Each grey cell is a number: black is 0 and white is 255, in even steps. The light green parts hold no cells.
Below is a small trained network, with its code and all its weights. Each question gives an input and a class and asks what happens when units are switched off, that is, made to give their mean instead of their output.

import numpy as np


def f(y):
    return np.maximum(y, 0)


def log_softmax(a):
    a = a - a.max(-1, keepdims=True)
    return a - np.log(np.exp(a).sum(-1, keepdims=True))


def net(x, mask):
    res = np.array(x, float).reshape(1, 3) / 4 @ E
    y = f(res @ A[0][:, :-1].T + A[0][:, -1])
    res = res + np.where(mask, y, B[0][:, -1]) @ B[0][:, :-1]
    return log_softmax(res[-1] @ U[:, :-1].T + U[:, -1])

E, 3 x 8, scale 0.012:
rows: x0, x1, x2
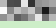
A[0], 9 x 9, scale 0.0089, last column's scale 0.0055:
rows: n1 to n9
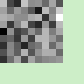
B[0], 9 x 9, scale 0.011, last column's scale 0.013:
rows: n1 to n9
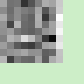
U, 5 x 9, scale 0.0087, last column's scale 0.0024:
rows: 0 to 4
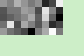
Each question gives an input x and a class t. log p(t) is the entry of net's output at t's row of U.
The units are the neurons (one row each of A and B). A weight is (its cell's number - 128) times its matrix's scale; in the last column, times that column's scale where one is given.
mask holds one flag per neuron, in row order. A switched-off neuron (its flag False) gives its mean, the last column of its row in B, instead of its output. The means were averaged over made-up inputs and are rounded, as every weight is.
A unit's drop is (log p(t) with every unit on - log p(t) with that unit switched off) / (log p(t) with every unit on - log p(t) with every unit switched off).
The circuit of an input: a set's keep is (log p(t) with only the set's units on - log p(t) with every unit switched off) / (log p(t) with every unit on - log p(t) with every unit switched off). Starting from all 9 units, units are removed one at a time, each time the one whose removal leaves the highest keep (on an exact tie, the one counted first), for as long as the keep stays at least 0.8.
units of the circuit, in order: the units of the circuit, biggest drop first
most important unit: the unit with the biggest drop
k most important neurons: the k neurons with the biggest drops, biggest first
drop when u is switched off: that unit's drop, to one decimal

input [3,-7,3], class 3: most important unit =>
n6
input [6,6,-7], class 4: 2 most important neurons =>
[n6, n1]
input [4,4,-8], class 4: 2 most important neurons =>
[n6, n4]
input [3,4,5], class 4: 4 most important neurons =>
[n6, n1, n8, n2]
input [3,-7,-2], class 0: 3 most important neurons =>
[n6, n8, n1]
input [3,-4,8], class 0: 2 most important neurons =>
[n6, n8]
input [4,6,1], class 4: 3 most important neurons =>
[n6, n1, n8]
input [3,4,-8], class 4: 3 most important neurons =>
[n6, n4, n8]
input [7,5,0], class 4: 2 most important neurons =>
[n1, n6]
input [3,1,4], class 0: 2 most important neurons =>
[n7, n5]
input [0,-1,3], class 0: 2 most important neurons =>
[n1, n7]
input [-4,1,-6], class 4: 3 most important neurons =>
[n6, n8, n3]
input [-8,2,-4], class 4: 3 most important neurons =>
[n6, n9, n8]
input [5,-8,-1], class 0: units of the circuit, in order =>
[n6]
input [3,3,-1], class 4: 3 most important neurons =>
[n6, n1, n8]
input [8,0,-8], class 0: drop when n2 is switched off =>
0.1
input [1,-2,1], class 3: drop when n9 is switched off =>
0.1
